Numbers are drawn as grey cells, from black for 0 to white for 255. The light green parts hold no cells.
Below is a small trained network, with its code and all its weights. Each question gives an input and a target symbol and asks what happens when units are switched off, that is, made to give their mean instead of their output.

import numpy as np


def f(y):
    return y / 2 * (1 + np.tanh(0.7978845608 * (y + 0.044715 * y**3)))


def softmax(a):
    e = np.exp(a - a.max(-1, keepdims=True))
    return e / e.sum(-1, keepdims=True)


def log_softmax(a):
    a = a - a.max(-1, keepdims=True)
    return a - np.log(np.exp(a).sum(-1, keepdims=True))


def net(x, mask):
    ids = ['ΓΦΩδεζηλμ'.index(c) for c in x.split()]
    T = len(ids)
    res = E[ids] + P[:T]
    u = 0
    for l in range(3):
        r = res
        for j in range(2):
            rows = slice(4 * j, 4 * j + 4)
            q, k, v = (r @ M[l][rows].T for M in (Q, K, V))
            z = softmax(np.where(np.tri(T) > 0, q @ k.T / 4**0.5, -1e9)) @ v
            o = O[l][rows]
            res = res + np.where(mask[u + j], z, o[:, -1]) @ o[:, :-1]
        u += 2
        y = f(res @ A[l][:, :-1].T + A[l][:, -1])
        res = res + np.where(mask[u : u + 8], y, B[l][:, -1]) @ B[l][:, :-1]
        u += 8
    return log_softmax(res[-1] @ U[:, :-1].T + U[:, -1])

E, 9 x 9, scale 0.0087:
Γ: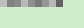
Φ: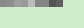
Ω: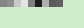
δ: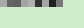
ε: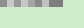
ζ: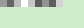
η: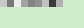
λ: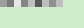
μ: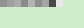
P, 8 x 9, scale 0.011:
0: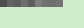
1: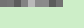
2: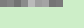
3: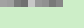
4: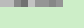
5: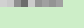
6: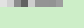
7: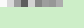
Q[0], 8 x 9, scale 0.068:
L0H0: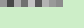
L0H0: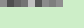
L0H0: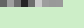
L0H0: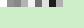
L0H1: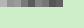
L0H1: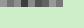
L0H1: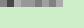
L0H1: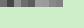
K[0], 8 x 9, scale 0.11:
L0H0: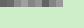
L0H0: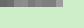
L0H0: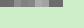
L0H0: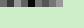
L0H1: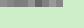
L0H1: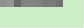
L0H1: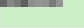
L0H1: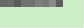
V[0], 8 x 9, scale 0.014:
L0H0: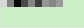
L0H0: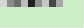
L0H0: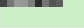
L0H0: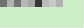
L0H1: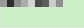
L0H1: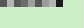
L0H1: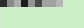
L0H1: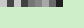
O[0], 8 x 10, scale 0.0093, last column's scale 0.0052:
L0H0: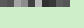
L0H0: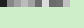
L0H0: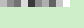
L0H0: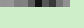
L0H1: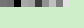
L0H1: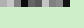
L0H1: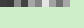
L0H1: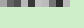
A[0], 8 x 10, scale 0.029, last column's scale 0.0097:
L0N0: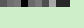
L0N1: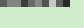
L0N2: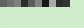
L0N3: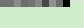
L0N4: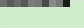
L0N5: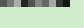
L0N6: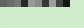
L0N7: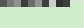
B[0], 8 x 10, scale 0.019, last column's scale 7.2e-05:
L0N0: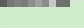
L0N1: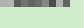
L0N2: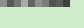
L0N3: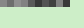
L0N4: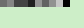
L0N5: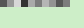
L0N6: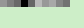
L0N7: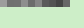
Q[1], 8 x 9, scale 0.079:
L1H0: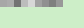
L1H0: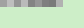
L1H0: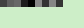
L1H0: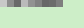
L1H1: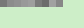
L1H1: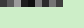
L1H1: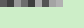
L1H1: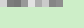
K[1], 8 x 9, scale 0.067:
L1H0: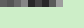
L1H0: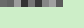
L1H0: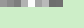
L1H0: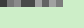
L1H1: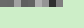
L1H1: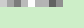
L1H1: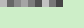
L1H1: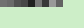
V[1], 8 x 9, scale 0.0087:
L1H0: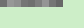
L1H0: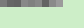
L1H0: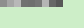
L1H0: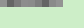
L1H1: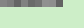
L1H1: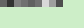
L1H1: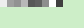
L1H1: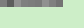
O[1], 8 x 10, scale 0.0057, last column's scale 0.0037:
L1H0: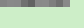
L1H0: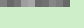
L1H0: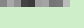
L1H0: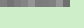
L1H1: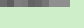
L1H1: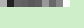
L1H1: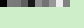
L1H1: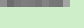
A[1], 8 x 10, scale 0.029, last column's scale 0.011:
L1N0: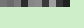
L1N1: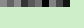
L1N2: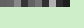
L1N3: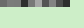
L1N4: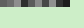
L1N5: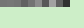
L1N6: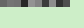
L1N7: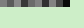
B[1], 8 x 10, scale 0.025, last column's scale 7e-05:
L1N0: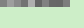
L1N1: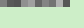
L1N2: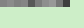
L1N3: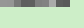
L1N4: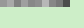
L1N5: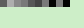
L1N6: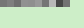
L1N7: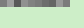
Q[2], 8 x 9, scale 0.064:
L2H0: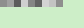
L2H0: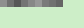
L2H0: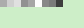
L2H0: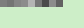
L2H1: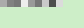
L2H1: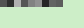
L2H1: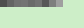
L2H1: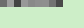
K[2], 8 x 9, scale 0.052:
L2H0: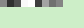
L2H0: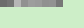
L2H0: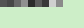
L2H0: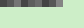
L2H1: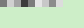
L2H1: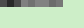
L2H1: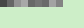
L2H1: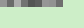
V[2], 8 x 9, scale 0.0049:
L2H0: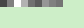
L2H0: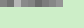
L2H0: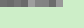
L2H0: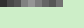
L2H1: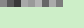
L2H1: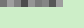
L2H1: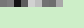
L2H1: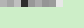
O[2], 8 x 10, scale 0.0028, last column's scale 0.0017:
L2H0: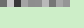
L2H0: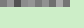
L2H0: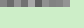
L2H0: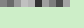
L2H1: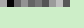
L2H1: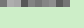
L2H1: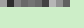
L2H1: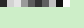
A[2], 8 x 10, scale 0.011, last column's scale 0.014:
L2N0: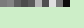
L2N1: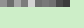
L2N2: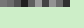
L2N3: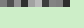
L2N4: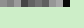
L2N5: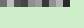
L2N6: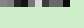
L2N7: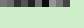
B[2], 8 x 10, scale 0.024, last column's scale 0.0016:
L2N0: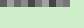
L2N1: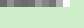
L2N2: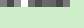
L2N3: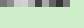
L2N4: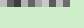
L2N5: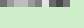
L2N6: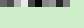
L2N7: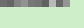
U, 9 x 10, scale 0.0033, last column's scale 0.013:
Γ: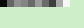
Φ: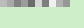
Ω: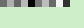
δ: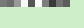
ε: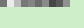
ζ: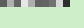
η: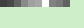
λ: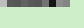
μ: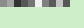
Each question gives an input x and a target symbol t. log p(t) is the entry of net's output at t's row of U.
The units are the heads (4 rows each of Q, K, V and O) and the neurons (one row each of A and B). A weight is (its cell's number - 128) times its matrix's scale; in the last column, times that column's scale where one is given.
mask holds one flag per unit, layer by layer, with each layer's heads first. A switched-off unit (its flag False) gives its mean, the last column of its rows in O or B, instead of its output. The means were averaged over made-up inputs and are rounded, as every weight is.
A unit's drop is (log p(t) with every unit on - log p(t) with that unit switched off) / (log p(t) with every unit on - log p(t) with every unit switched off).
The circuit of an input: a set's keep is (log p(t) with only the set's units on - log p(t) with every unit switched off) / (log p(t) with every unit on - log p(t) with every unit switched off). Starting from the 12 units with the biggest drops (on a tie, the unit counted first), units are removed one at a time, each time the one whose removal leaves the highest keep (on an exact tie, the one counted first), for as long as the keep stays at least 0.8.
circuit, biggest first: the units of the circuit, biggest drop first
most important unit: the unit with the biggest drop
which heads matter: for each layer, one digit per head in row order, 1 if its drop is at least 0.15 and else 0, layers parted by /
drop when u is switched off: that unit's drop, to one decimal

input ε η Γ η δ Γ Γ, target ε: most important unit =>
L0H1
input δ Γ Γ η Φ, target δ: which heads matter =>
11 / 00 / 00
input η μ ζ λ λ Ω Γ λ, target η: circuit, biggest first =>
(L0H1, L0H0)
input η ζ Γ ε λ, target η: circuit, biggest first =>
(L0H0, L0H1)
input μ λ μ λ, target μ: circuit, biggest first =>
(L2N1, L1H1, L0H1)
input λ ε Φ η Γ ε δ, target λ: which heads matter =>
01 / 01 / 00
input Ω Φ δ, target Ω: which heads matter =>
11 / 01 / 00
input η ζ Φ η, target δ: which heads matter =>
01 / 00 / 00
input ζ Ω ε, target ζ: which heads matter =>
01 / 10 / 00
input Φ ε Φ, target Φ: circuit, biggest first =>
(L0H0, L0H1)
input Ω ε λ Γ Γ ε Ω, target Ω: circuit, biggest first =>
(L0H0, L1H1)
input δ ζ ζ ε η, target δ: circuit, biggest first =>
(L0H1, L0H0)
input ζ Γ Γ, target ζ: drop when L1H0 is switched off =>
0.2
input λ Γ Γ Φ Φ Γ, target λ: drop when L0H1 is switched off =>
0.6
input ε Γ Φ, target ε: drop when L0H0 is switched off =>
0.1
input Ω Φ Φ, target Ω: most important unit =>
L0H0
